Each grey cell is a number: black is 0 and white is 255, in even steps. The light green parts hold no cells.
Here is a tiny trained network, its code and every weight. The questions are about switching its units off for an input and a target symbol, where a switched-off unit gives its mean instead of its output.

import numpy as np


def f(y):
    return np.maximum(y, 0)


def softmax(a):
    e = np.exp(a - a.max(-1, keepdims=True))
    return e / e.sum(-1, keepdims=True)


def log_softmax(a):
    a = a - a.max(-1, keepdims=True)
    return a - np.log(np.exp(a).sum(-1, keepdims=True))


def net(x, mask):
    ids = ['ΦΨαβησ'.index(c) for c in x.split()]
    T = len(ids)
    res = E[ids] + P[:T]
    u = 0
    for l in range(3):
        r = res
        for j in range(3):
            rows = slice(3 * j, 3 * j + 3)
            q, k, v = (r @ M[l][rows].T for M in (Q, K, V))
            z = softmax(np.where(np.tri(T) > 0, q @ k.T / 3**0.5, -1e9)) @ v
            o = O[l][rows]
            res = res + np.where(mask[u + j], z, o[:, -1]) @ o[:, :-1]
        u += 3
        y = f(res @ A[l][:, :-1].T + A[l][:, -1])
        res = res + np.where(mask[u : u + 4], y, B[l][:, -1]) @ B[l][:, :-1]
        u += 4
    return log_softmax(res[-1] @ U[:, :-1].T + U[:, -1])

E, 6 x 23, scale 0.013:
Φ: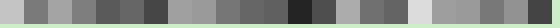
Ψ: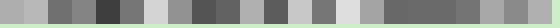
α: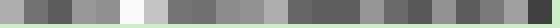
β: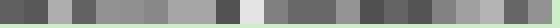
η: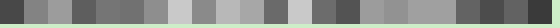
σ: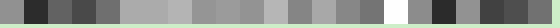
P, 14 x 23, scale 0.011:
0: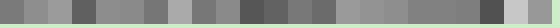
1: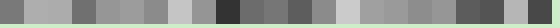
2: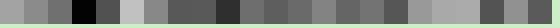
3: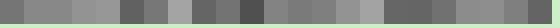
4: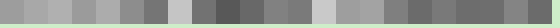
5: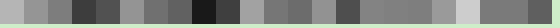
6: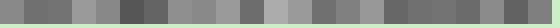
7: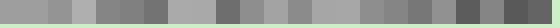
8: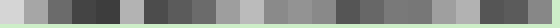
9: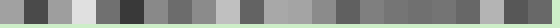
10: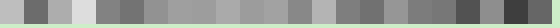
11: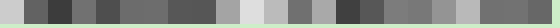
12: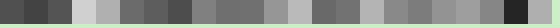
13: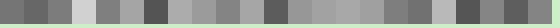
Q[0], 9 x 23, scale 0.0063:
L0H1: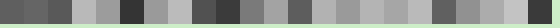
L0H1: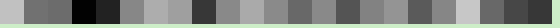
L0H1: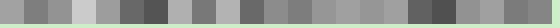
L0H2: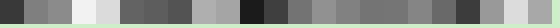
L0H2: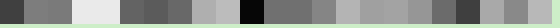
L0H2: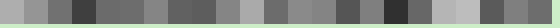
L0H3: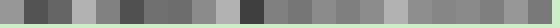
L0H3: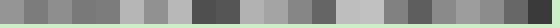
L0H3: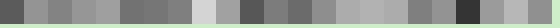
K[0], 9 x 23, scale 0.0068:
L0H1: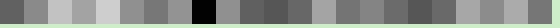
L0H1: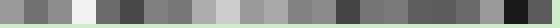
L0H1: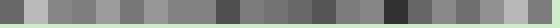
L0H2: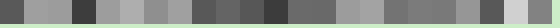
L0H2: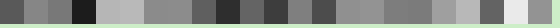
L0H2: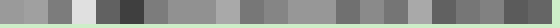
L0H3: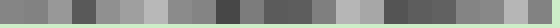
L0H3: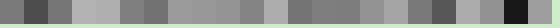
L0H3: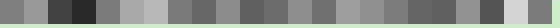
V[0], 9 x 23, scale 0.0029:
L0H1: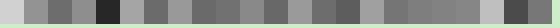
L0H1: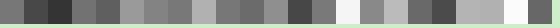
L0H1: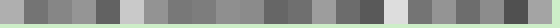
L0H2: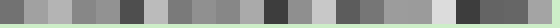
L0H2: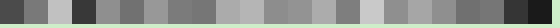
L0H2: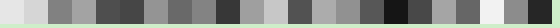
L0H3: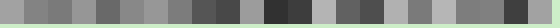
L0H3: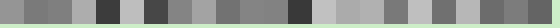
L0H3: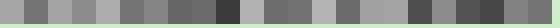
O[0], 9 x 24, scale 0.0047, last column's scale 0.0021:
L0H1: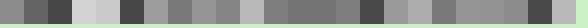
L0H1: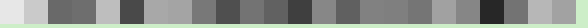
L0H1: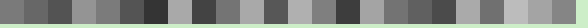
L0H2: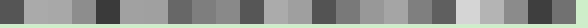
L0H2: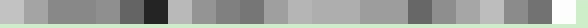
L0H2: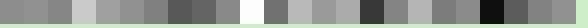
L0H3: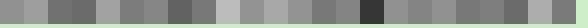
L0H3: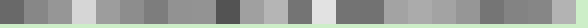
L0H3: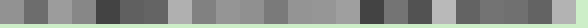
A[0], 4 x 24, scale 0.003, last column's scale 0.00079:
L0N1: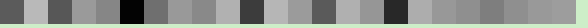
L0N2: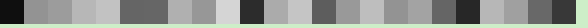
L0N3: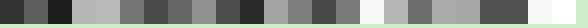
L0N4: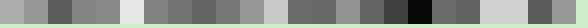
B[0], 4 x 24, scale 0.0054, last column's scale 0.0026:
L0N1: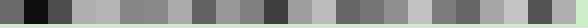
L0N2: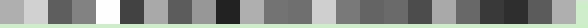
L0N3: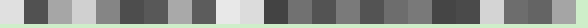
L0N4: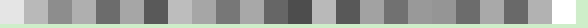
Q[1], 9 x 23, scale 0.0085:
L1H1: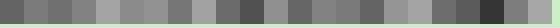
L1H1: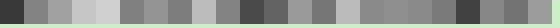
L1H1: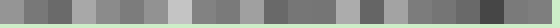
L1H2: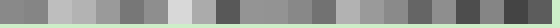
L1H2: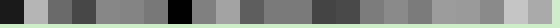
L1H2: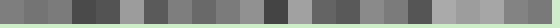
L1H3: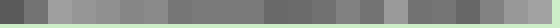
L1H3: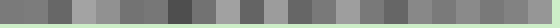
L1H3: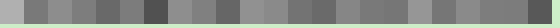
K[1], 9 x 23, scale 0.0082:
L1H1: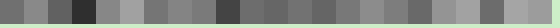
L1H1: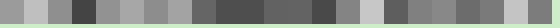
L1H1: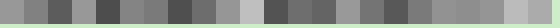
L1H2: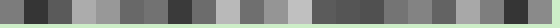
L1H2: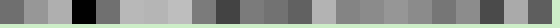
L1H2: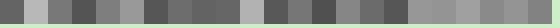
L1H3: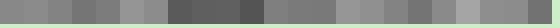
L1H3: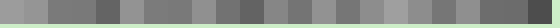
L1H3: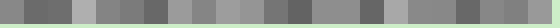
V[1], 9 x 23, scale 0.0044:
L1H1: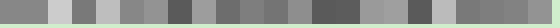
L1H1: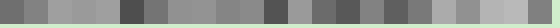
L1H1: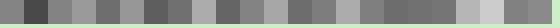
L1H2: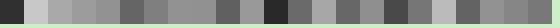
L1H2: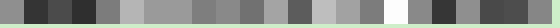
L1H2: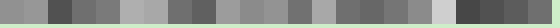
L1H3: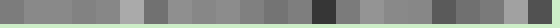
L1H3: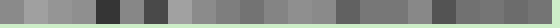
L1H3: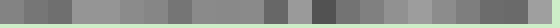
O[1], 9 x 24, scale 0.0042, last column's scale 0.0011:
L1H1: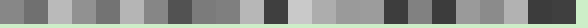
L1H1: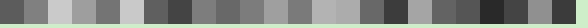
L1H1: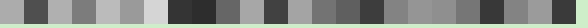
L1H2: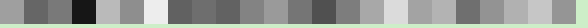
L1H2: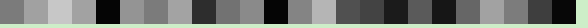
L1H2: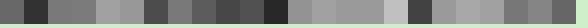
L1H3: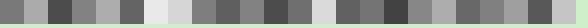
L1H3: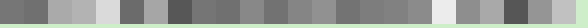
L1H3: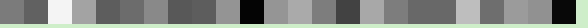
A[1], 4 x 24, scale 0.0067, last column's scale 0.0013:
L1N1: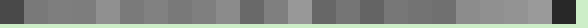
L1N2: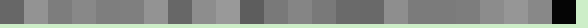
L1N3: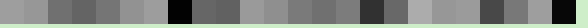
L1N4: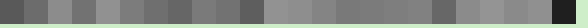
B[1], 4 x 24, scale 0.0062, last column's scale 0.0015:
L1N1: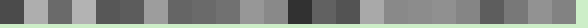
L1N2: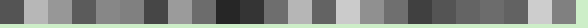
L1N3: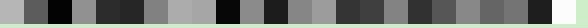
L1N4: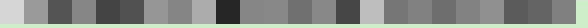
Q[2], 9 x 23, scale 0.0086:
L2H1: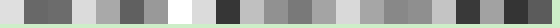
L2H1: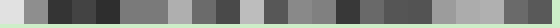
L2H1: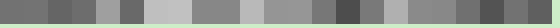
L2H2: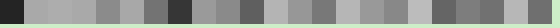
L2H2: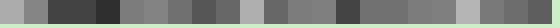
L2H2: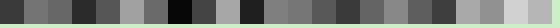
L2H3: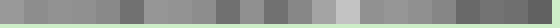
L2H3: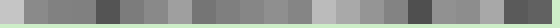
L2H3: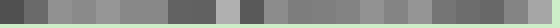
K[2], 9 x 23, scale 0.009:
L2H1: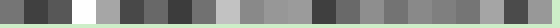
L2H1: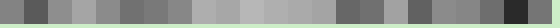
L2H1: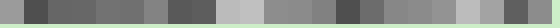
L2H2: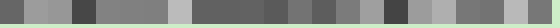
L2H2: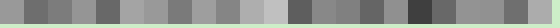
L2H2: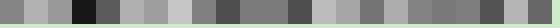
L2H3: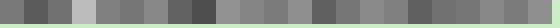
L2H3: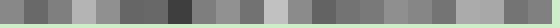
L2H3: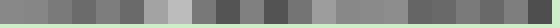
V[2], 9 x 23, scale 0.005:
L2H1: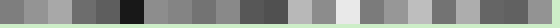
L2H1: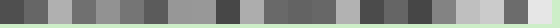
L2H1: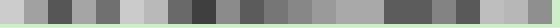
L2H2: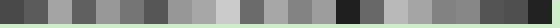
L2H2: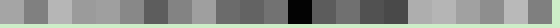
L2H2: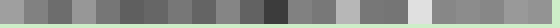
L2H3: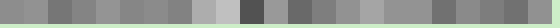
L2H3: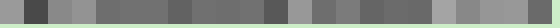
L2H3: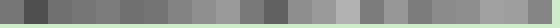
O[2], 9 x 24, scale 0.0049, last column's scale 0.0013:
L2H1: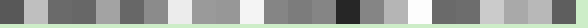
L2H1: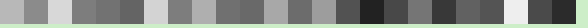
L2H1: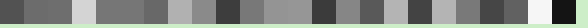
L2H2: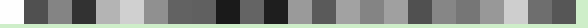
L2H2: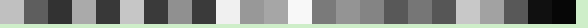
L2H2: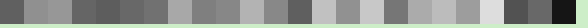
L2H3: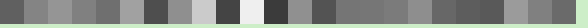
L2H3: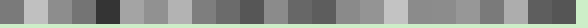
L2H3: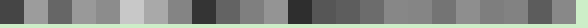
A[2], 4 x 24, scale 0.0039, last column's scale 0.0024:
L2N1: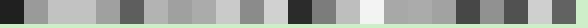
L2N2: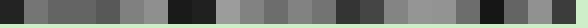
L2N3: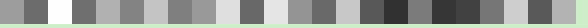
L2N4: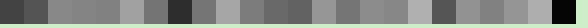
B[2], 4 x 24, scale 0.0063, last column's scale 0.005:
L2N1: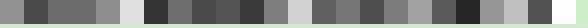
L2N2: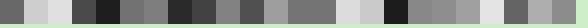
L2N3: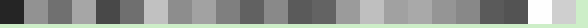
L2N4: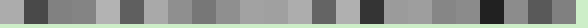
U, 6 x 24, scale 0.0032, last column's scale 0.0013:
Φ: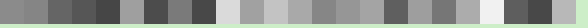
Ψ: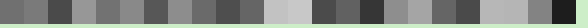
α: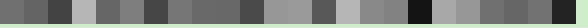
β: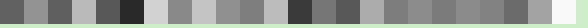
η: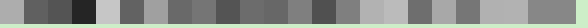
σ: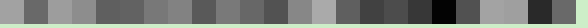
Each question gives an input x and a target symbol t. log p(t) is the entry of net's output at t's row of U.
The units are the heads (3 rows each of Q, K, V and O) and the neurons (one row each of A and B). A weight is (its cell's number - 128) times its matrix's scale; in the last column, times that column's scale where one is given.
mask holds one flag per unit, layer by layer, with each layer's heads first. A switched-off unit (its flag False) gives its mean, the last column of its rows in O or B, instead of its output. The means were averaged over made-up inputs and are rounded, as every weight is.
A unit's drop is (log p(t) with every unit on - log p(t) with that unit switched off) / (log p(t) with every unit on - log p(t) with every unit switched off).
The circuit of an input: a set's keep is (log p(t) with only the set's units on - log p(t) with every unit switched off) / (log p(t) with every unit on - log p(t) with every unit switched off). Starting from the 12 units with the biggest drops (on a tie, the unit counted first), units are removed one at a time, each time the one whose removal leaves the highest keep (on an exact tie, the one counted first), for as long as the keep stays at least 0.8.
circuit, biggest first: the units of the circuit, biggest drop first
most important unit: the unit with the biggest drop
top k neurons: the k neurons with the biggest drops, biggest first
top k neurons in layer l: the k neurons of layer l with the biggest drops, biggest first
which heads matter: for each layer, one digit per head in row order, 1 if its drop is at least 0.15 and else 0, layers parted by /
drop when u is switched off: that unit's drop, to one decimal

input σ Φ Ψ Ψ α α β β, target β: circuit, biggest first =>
[L2H1, L2N3, L2N1]
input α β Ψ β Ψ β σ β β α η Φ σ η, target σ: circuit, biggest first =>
[L1H2, L0N3]
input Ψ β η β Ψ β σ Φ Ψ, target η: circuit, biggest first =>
[L2H2, L1H1]
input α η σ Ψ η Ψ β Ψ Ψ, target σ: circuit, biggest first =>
[L1N3, L2H1]
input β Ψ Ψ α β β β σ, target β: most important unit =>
L2H1
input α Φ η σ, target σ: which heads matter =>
000 / 010 / 000
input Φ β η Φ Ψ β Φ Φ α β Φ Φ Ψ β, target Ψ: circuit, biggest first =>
[L2N1, L2H2, L2H1, L0N3]
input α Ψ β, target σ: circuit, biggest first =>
[L1N3, L2H1, L0H2]
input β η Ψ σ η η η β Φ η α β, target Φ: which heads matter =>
000 / 000 / 100
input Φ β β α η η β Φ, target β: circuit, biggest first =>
[L2N3, L2H1, L2N1]
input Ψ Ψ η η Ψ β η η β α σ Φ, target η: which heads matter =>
000 / 100 / 010
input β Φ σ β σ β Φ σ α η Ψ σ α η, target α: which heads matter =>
000 / 000 / 100
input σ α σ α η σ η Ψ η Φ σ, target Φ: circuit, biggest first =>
[L2H2, L2H1]
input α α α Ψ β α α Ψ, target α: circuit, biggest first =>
[L2H1]
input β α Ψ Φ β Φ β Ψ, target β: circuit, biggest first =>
[L2H1, L2N3, L2N1]
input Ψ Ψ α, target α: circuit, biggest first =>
[L2H1, L1N3]
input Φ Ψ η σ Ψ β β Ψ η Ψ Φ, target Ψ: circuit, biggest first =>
[L2N1, L2H1, L2H2]
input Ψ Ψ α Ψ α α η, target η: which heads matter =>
000 / 000 / 010
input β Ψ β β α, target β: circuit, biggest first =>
[L2N3, L2H1, L2N1]
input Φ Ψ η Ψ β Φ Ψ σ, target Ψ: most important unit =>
L2N1
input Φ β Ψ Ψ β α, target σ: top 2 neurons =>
[L1N3, L2N3]
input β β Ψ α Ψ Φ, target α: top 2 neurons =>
[L1N3, L0N4]
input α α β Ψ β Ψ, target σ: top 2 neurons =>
[L1N3, L2N3]
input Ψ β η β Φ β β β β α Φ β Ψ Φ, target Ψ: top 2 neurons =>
[L2N1, L0N3]
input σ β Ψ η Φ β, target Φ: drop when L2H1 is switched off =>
0.2
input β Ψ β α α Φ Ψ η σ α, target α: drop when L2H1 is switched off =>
0.8
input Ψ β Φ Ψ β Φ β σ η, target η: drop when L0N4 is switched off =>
0.1
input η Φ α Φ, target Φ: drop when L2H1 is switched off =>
0.1
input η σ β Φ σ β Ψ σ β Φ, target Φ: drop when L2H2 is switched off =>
0.8
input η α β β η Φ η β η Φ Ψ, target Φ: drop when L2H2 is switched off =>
0.7
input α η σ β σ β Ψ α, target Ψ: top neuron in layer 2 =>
[L2N1]
